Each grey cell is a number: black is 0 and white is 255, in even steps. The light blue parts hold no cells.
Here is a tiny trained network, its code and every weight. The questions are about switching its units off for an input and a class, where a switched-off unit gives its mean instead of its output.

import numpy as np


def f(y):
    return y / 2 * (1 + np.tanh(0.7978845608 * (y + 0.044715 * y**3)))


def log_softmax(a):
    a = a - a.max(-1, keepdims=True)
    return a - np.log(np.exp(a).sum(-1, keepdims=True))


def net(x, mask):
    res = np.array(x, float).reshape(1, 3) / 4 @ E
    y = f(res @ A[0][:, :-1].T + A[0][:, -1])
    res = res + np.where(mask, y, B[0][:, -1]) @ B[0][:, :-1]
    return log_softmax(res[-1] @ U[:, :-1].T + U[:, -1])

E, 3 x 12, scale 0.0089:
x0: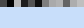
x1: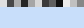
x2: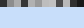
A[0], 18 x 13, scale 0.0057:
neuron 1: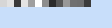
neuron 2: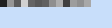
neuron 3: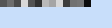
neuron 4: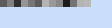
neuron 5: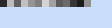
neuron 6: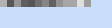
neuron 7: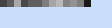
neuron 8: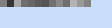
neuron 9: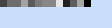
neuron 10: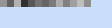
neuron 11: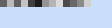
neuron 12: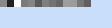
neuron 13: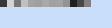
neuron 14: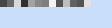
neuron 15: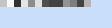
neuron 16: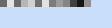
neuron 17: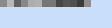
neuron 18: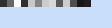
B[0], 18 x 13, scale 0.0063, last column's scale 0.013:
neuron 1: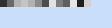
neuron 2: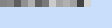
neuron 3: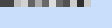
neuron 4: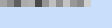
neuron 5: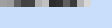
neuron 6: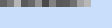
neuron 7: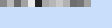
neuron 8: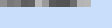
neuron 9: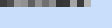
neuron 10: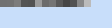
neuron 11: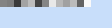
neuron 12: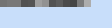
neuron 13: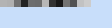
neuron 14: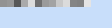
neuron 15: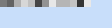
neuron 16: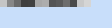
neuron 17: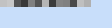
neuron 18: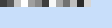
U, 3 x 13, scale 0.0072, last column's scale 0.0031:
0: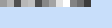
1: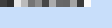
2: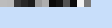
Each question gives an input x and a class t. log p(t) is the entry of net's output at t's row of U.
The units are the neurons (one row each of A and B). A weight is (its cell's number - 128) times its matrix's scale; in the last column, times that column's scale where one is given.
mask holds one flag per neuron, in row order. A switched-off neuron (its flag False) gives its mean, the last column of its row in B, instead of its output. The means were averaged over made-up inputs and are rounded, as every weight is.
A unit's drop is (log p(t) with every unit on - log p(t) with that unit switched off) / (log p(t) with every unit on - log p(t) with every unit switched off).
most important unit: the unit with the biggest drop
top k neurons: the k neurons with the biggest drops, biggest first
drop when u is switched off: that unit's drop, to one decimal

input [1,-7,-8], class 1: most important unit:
neuron 3
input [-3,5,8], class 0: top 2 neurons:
[neuron 14; neuron 17]
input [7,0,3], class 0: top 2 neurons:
[neuron 14; neuron 7]
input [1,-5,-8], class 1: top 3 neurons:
[neuron 3; neuron 9; neuron 14]
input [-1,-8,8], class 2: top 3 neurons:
[neuron 5; neuron 13; neuron 16]
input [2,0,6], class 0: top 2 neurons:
[neuron 14; neuron 3]
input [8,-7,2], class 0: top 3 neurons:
[neuron 7; neuron 11; neuron 4]
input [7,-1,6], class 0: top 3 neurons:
[neuron 14; neuron 7; neuron 3]
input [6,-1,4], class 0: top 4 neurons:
[neuron 14; neuron 7; neuron 3; neuron 1]
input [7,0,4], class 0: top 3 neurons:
[neuron 14; neuron 7; neuron 3]
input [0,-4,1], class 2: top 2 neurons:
[neuron 15; neuron 18]
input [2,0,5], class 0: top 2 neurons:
[neuron 14; neuron 3]
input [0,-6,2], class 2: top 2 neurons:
[neuron 5; neuron 15]
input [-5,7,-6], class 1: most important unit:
neuron 1
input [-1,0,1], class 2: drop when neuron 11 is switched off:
0.4
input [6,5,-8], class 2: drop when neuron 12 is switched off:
0.0
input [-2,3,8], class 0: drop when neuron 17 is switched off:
0.1
